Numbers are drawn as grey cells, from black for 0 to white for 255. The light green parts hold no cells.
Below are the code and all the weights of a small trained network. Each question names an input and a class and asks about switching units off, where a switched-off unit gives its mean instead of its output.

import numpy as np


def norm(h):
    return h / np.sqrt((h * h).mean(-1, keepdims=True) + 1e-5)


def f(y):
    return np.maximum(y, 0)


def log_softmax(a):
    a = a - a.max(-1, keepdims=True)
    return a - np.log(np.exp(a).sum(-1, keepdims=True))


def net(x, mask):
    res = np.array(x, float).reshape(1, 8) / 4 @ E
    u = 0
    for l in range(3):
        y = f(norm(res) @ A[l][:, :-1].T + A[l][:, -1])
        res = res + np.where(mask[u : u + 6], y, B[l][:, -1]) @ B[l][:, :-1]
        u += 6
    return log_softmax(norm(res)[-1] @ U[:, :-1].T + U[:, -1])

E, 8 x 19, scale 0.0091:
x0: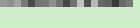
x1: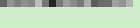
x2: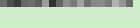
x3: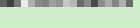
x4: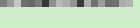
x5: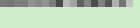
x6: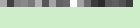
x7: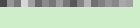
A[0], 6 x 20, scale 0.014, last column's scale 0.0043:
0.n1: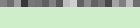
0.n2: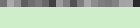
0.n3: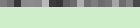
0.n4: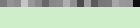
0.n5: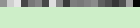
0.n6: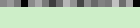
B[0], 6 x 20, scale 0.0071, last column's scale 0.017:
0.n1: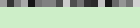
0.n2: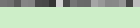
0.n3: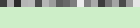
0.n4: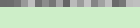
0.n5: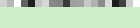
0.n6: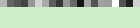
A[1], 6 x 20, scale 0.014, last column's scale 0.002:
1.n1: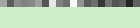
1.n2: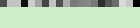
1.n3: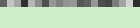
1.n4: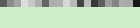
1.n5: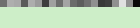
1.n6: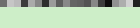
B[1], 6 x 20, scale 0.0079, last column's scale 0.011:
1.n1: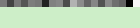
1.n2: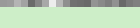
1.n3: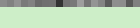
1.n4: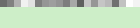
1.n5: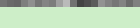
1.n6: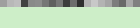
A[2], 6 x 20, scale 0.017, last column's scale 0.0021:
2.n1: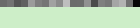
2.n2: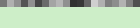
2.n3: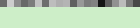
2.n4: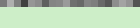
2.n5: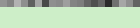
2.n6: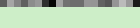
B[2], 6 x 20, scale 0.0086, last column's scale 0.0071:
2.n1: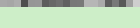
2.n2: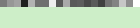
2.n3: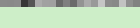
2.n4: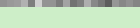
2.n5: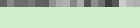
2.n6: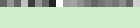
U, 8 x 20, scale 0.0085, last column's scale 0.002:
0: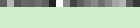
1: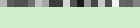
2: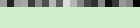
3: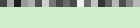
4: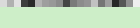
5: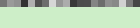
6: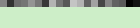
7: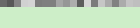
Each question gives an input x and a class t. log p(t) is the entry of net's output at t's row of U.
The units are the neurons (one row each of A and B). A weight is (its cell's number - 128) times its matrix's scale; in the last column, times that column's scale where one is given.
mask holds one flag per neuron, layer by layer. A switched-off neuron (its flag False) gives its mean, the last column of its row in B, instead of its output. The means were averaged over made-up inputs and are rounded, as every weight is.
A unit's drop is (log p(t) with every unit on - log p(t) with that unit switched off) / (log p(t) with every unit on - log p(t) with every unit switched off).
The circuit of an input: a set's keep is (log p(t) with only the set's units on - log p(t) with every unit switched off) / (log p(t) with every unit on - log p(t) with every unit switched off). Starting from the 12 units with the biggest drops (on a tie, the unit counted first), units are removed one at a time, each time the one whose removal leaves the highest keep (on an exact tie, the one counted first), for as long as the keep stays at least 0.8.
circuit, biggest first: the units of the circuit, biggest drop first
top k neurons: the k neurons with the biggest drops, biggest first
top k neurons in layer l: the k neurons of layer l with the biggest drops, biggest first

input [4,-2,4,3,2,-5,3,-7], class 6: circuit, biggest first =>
1.n1
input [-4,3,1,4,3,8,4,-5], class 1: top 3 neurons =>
0.n6, 0.n1, 2.n1
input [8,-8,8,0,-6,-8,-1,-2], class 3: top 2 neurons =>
0.n3, 0.n5
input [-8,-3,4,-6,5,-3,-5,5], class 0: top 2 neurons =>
2.n6, 0.n2
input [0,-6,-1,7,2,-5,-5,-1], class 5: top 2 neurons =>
2.n2, 0.n4
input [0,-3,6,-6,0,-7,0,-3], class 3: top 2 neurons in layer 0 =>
0.n5, 0.n3
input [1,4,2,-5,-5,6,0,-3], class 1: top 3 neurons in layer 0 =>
0.n6, 0.n1, 0.n5
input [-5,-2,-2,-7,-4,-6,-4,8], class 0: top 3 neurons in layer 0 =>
0.n2, 0.n1, 0.n5
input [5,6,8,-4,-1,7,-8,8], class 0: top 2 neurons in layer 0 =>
0.n2, 0.n5
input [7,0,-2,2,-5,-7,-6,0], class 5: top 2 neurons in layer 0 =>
0.n5, 0.n3
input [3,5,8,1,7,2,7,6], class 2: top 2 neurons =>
0.n1, 2.n5
